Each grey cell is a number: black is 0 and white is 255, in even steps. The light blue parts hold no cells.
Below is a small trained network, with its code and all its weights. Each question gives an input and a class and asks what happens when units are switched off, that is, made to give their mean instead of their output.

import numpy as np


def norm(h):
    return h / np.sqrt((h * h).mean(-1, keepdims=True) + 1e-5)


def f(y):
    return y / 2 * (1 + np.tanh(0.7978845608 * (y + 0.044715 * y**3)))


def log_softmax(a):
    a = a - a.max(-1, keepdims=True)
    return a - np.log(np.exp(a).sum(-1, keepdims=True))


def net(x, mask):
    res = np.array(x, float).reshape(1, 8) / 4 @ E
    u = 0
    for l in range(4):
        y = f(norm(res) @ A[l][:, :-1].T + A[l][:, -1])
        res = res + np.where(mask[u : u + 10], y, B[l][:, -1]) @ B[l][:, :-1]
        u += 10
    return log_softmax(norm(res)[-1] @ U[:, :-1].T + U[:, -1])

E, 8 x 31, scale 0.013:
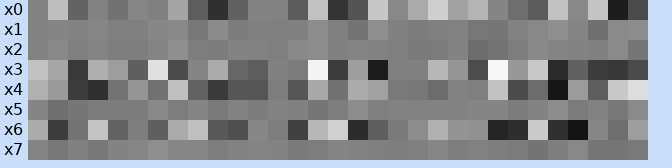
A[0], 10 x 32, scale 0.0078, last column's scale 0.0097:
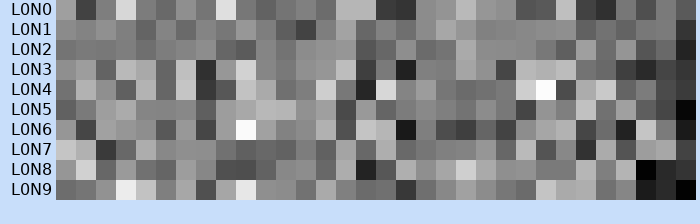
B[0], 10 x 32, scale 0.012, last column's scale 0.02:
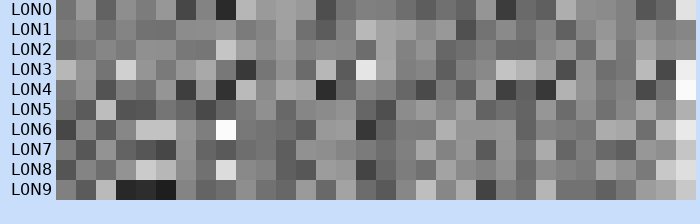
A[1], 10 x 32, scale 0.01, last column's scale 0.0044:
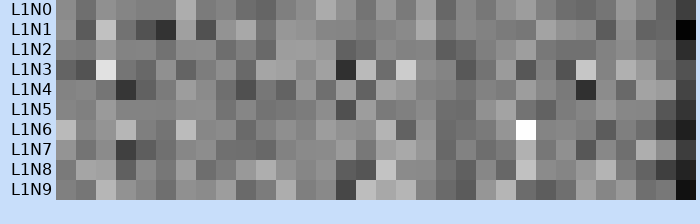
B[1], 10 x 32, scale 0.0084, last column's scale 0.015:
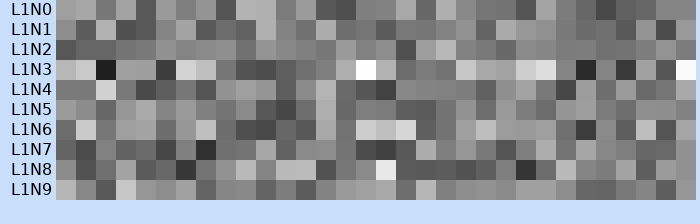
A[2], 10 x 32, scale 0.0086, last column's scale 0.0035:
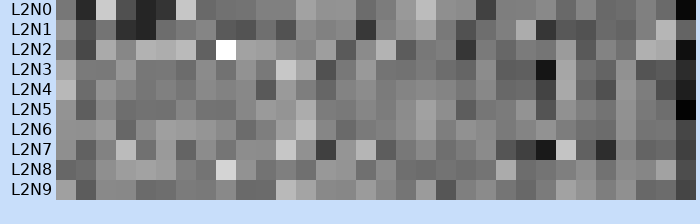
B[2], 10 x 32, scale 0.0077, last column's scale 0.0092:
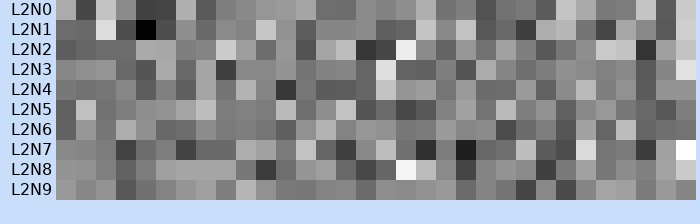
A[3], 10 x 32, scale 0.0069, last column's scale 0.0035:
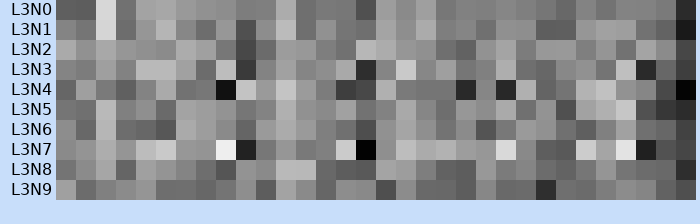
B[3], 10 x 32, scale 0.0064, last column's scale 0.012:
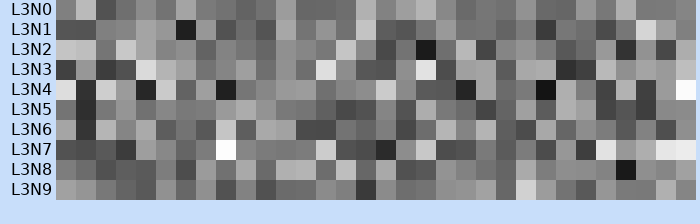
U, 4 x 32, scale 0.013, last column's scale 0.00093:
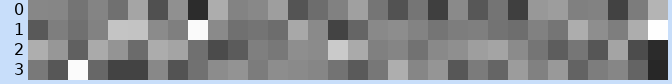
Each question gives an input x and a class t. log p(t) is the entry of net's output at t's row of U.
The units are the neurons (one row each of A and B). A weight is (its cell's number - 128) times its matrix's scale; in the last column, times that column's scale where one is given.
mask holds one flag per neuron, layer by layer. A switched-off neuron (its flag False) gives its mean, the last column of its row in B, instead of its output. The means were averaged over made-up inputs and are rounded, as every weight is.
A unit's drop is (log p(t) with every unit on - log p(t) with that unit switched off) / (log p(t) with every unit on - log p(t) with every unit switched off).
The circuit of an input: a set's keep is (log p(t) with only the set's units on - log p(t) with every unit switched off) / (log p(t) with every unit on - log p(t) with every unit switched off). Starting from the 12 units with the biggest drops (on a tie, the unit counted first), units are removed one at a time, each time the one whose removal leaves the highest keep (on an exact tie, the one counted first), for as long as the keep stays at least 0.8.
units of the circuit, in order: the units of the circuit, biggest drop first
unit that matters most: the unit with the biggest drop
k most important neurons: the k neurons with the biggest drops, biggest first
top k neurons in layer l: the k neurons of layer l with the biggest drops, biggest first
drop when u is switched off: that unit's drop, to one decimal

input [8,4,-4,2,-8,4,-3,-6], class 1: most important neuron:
(L0N8)
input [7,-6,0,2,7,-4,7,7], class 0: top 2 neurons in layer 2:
(L2N7, L2N2)
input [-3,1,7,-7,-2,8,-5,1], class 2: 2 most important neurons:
(L1N3, L0N0)
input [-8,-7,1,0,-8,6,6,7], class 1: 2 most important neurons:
(L0N6, L0N4)
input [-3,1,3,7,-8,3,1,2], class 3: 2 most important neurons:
(L0N9, L1N3)
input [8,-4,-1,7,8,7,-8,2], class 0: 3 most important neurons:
(L0N4, L0N6, L0N9)
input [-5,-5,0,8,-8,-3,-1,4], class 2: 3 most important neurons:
(L0N3, L1N6, L0N7)
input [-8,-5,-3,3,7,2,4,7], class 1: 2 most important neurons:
(L0N6, L0N9)
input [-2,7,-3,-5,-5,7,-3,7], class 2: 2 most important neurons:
(L1N3, L0N9)
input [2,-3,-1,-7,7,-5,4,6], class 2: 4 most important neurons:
(L0N4, L0N9, L1N3, L0N6)
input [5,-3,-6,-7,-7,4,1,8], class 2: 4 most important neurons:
(L1N3, L0N6, L0N9, L0N7)
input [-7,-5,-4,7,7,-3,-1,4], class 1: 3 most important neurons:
(L0N6, L0N9, L1N3)
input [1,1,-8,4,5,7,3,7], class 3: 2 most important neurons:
(L0N7, L0N4)
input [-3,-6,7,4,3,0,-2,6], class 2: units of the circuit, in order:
(L0N3)
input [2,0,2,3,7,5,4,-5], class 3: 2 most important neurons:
(L0N7, L0N4)
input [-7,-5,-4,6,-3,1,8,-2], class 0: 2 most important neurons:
(L0N0, L0N8)
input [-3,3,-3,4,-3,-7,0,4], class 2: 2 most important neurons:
(L0N3, L0N8)
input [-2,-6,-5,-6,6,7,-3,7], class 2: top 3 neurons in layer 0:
(L0N9, L0N7, L0N6)
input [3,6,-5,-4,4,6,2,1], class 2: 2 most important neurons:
(L0N4, L0N6)
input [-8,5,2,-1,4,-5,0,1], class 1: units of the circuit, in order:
(L0N6)
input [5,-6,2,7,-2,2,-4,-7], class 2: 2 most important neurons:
(L0N3, L0N6)
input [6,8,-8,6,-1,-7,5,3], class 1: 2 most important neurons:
(L0N8, L0N4)
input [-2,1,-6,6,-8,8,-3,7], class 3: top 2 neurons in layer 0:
(L0N9, L0N4)
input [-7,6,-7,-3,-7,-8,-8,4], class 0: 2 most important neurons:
(L0N4, L0N8)
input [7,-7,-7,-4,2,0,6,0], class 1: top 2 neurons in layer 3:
(L3N7, L3N3)
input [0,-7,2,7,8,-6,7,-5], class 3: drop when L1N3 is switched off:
0.4
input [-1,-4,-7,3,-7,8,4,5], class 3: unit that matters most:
L0N9
